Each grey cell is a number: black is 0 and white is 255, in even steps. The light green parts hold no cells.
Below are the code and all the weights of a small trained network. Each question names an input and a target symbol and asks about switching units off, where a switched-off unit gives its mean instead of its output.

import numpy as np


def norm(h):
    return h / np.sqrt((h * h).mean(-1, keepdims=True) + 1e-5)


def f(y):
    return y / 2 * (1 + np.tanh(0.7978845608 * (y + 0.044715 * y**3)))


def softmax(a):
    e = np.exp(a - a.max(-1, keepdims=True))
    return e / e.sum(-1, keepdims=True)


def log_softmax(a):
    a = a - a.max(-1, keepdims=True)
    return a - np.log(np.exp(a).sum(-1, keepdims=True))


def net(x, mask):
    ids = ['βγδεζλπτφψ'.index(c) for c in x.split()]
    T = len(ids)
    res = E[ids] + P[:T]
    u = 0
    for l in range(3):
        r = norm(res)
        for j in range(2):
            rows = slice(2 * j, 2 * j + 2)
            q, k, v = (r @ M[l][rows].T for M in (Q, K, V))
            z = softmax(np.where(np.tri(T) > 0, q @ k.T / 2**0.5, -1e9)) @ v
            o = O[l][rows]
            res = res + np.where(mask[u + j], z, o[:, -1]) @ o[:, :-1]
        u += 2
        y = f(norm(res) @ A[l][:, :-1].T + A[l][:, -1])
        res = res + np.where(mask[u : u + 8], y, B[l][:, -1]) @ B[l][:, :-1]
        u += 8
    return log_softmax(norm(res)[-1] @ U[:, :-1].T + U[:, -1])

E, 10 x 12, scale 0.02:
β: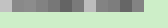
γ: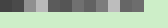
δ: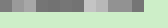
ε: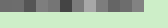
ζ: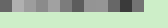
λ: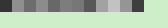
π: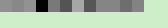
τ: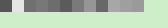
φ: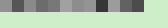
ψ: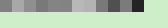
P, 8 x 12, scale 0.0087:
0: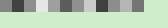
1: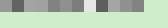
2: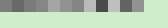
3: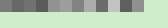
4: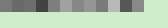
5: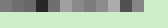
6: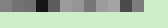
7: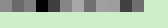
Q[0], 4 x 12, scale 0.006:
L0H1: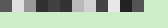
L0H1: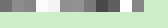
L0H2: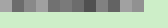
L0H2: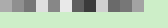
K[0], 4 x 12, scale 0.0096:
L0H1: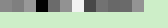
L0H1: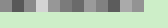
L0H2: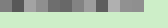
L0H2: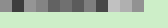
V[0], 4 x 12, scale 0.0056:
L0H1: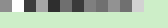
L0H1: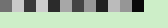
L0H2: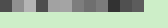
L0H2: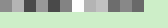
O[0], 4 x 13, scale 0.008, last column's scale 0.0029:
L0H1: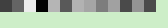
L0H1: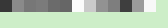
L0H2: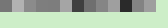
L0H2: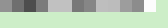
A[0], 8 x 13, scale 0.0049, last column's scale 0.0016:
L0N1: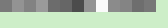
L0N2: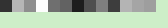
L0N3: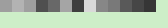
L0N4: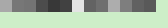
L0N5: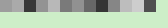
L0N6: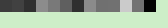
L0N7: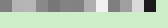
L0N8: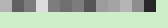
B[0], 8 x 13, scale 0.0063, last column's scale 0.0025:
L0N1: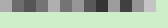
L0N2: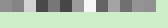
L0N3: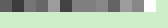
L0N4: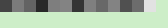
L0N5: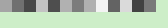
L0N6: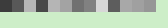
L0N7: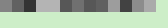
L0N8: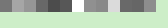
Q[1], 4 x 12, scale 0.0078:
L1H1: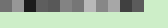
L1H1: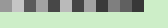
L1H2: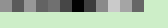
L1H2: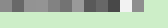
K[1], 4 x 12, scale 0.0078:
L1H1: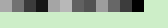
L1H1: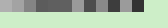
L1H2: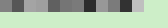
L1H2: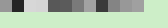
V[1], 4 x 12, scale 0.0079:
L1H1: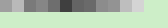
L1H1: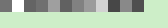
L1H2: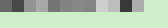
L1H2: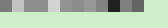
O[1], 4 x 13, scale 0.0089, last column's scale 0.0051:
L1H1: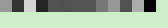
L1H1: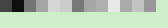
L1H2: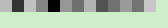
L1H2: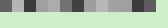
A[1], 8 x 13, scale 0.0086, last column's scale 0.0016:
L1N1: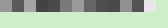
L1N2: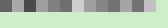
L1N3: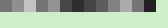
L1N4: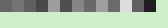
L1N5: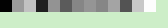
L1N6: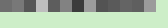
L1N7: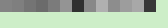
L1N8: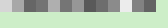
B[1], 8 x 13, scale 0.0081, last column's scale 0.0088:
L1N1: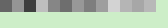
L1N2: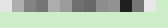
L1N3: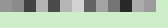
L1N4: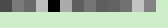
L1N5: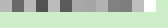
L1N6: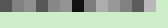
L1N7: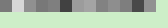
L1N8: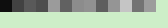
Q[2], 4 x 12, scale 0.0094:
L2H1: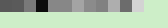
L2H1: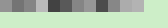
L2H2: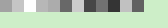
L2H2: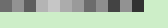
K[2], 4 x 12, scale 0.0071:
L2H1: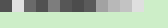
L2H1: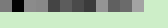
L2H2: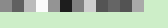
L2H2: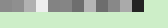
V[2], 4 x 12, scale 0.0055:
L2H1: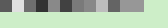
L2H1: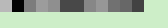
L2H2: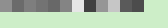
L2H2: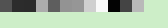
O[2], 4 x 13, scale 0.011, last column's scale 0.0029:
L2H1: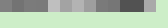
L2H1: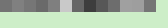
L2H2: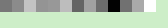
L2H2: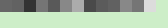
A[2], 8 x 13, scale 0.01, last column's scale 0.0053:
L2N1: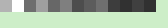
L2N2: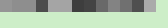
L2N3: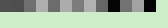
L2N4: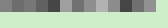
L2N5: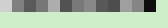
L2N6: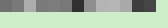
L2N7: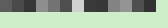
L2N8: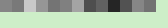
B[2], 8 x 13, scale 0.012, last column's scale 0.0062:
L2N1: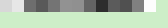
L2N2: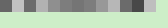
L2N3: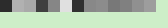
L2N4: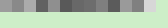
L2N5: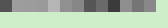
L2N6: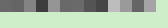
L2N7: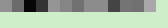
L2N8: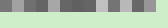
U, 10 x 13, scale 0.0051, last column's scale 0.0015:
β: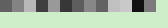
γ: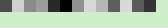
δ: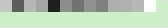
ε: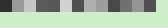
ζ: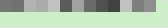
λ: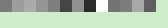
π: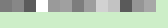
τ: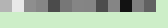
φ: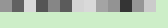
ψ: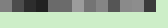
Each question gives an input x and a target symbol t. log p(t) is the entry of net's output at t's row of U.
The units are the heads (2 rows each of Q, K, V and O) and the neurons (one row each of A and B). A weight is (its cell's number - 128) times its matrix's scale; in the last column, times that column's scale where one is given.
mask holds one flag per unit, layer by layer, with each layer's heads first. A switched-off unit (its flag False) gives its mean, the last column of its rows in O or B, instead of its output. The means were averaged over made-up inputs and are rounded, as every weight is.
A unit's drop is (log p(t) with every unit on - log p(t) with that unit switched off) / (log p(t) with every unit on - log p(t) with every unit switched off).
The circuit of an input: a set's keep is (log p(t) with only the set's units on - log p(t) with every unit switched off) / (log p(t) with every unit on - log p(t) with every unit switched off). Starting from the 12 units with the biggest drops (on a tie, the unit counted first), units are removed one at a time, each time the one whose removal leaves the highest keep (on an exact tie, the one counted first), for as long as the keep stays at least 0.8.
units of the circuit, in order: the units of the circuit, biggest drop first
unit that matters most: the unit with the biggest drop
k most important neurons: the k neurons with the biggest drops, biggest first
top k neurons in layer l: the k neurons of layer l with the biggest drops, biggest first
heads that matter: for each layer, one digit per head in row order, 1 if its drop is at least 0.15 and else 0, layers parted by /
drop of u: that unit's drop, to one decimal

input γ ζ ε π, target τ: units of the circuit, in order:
[L0H2 L0H1 L1N3 L2N1]
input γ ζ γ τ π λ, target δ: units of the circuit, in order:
[L0H1 L1H2]
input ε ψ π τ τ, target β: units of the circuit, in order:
[L0H1 L1N8 L2N6]
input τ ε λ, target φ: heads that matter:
10 / 00 / 00
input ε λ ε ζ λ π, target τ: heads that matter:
11 / 00 / 01
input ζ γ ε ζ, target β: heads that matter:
00 / 01 / 00
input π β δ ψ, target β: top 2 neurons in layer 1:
[L1N8 L1N2]
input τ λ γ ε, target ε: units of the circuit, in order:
[L2N3 L2H2]
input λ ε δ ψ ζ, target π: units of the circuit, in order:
[L1H1]
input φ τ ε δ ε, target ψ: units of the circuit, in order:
[L2H2 L0H1 L2N7]
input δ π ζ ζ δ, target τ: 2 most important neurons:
[L1N3 L2N1]
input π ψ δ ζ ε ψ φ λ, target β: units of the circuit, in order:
[L0H1 L2N6 L2H2]
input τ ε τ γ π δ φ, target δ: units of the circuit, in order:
[L0H1 L1H2 L1N1 L2N1]
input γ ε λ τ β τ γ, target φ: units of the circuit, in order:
[L0H1]
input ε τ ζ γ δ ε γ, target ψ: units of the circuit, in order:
[L2N7 L2H2]
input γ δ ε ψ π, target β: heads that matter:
11 / 00 / 01
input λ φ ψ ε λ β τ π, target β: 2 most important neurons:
[L1N8 L1N5]
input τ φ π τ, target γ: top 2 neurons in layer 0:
[L0N5 L0N4]
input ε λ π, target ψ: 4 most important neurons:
[L1N3 L1N8 L1N2 L1N4]
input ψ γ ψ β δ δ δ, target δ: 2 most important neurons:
[L0N1 L0N7]
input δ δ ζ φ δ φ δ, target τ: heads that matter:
00 / 10 / 00
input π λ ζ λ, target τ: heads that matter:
11 / 11 / 00
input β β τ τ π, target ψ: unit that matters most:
L1N3
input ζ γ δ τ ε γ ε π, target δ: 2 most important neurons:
[L1N1 L1N2]
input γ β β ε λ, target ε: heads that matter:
00 / 01 / 01
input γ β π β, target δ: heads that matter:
10 / 11 / 00
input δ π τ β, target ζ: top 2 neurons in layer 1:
[L1N3 L1N8]
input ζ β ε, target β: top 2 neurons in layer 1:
[L1N6 L1N3]
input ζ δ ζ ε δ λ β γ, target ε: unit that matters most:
L2H2
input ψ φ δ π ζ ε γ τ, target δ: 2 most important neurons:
[L1N1 L1N2]
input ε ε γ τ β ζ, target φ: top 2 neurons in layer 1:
[L1N5 L1N2]
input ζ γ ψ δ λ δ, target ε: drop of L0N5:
0.0
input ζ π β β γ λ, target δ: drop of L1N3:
0.1
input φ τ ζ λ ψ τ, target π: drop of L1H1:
0.9
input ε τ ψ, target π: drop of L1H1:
0.6
